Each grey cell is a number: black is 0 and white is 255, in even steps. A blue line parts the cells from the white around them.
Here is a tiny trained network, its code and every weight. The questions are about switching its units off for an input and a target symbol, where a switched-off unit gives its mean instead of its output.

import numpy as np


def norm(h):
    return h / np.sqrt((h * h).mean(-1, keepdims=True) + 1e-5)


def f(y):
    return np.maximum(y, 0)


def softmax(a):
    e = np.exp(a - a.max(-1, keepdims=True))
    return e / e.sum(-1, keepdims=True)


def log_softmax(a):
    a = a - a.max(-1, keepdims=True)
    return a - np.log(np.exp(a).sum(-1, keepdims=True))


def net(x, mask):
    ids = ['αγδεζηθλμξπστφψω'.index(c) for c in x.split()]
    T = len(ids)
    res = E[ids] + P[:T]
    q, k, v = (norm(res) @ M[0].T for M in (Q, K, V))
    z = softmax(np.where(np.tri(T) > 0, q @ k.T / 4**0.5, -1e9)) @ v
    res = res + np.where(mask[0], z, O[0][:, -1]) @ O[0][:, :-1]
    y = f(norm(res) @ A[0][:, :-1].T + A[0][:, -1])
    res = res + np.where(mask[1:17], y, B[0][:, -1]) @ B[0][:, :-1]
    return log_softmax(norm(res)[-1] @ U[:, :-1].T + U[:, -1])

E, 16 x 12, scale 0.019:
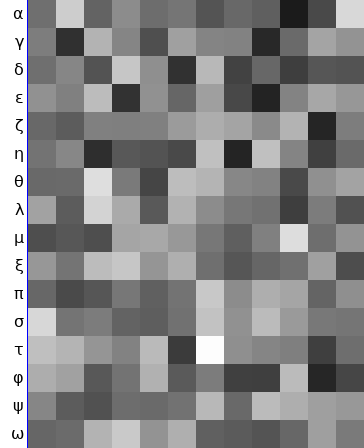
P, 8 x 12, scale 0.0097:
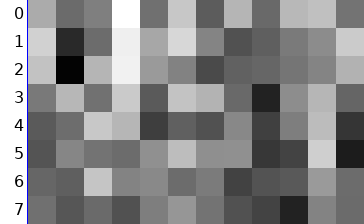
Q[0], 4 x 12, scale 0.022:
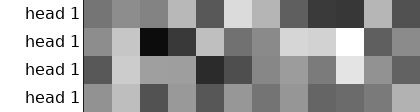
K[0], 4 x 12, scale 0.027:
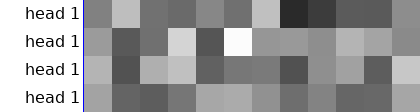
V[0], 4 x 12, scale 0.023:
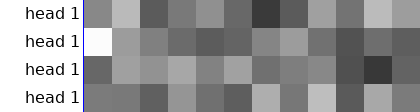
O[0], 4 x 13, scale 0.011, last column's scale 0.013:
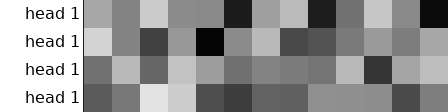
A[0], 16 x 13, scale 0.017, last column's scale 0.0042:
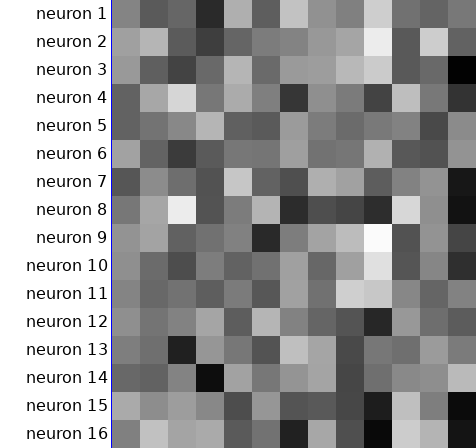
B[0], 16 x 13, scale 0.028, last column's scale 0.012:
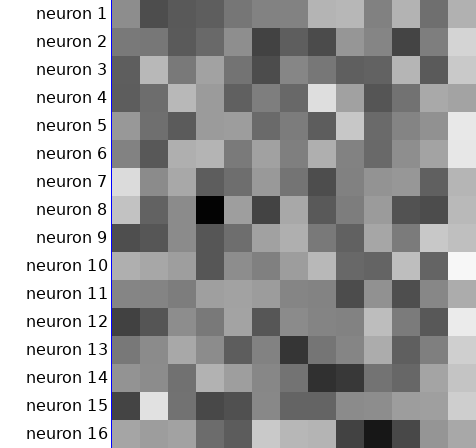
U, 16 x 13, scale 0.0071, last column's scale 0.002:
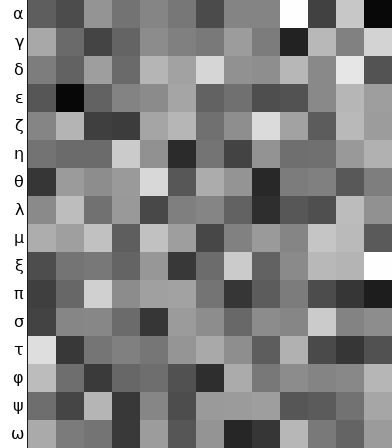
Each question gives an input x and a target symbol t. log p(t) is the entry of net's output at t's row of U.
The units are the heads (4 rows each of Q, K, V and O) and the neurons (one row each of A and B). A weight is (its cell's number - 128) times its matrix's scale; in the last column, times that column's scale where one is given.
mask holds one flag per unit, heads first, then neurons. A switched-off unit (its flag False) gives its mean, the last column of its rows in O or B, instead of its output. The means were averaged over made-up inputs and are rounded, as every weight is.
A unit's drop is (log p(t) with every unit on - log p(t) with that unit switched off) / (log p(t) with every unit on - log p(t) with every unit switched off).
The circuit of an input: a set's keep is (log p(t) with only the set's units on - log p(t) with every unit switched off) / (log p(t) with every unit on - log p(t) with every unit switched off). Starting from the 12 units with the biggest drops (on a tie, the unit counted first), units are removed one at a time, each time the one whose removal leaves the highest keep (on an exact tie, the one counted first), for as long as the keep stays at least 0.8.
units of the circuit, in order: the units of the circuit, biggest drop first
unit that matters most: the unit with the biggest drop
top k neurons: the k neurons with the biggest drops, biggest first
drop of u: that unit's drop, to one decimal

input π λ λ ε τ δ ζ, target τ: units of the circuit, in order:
head 1; neuron 10; neuron 15
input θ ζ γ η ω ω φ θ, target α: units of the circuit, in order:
head 1; neuron 13; neuron 12
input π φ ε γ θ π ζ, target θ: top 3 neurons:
neuron 3; neuron 10; neuron 15
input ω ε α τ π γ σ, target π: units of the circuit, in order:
head 1; neuron 11
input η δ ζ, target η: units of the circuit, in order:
head 1; neuron 5
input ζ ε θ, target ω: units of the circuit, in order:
head 1; neuron 8; neuron 14
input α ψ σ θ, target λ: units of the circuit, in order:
head 1; neuron 16; neuron 10
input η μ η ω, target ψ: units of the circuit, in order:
head 1; neuron 8; neuron 4
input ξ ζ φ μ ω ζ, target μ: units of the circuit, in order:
head 1; neuron 7
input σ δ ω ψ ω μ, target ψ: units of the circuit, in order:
head 1; neuron 4; neuron 8
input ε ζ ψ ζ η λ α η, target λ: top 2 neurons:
neuron 10; neuron 6
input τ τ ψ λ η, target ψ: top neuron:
neuron 4
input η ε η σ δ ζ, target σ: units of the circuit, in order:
head 1; neuron 15
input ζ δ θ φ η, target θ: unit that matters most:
neuron 3
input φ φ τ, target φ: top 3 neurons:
neuron 13; neuron 2; neuron 1
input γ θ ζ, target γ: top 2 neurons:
neuron 3; neuron 12
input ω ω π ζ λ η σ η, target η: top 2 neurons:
neuron 5; neuron 8
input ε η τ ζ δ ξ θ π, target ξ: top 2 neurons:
neuron 3; neuron 10
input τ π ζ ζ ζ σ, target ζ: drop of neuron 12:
0.1
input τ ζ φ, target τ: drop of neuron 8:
-0.1
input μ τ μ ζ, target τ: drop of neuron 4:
0.1
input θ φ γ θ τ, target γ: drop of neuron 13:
0.0
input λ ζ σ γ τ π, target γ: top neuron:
neuron 3
